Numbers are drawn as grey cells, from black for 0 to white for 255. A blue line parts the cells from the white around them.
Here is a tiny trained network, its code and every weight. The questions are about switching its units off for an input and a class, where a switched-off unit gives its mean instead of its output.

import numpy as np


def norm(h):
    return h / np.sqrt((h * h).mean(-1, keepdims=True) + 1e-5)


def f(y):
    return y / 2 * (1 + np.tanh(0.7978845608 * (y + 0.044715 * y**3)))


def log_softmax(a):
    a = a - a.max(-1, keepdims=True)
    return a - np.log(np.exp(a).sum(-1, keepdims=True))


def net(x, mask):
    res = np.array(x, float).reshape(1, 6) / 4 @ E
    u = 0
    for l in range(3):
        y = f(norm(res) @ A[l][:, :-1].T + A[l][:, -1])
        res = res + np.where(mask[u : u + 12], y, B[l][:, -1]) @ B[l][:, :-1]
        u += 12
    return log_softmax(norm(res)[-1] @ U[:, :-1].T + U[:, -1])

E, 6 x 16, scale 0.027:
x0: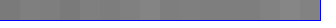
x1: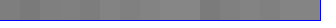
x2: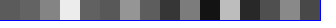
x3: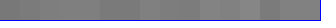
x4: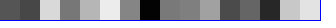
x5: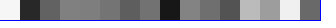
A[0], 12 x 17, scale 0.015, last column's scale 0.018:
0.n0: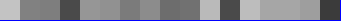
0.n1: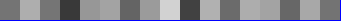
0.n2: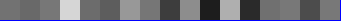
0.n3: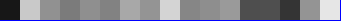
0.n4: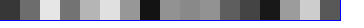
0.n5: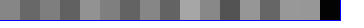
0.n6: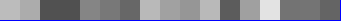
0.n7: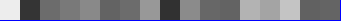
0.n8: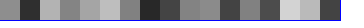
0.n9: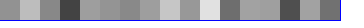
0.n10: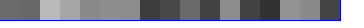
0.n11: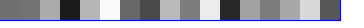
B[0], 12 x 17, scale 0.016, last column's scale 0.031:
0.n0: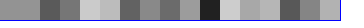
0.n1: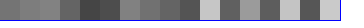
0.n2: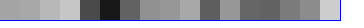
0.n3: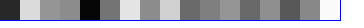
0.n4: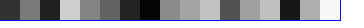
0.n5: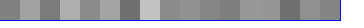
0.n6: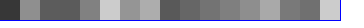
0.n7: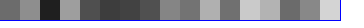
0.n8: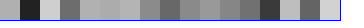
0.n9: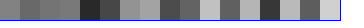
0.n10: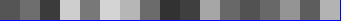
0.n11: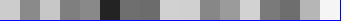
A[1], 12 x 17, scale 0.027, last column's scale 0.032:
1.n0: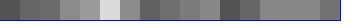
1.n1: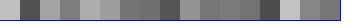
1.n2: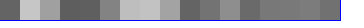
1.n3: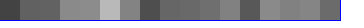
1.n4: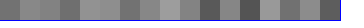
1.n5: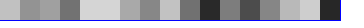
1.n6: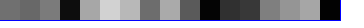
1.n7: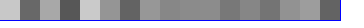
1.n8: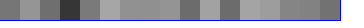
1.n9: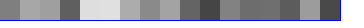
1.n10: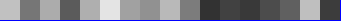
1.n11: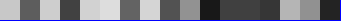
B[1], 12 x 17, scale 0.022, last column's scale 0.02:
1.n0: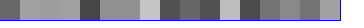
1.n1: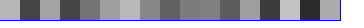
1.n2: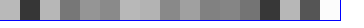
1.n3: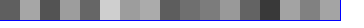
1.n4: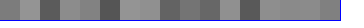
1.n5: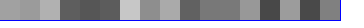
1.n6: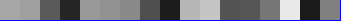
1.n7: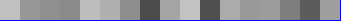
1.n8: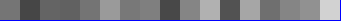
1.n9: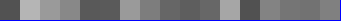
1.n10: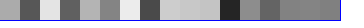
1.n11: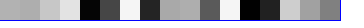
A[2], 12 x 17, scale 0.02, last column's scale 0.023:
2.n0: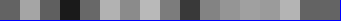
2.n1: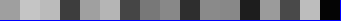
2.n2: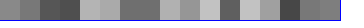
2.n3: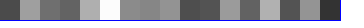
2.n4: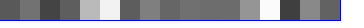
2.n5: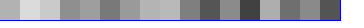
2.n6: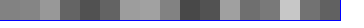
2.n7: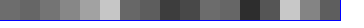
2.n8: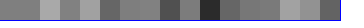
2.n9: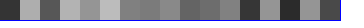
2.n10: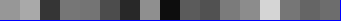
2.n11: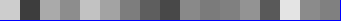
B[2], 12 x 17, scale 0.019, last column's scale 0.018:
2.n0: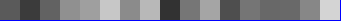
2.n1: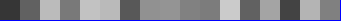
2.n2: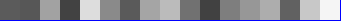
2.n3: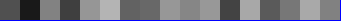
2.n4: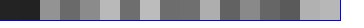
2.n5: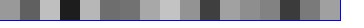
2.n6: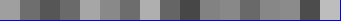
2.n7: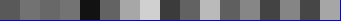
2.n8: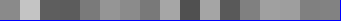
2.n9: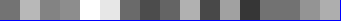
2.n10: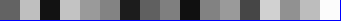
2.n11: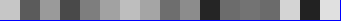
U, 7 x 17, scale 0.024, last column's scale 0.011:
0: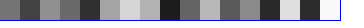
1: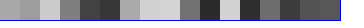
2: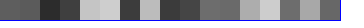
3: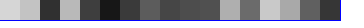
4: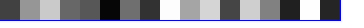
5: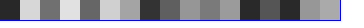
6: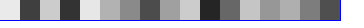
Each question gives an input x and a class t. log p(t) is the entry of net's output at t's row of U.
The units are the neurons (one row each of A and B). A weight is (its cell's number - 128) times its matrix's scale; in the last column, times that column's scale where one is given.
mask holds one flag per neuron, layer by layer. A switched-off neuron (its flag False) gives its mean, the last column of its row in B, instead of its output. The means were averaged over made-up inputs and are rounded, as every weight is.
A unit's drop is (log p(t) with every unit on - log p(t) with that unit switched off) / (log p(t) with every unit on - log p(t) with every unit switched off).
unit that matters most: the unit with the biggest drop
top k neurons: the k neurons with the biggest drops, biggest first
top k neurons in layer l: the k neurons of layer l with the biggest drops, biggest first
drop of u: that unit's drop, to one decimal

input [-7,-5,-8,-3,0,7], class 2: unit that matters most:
0.n7
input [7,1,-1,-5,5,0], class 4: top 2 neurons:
[0.n4 0.n11]
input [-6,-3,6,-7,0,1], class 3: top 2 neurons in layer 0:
[0.n2 0.n8]
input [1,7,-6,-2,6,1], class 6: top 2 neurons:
[0.n8 0.n3]
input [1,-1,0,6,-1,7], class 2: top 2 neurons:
[0.n7 0.n2]
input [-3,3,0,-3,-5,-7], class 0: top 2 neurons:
[0.n11 0.n2]
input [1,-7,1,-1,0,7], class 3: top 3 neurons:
[0.n7 0.n4 0.n6]
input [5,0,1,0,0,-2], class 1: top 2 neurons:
[0.n3 1.n2]
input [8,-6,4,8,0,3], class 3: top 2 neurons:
[0.n7 0.n2]
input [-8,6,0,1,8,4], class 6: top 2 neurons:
[0.n11 0.n8]
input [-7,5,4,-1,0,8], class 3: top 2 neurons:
[0.n7 1.n2]
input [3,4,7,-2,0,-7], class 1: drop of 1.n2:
0.4
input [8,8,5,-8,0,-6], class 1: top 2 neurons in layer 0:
[0.n3 0.n2]
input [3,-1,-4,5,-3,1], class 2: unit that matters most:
0.n3
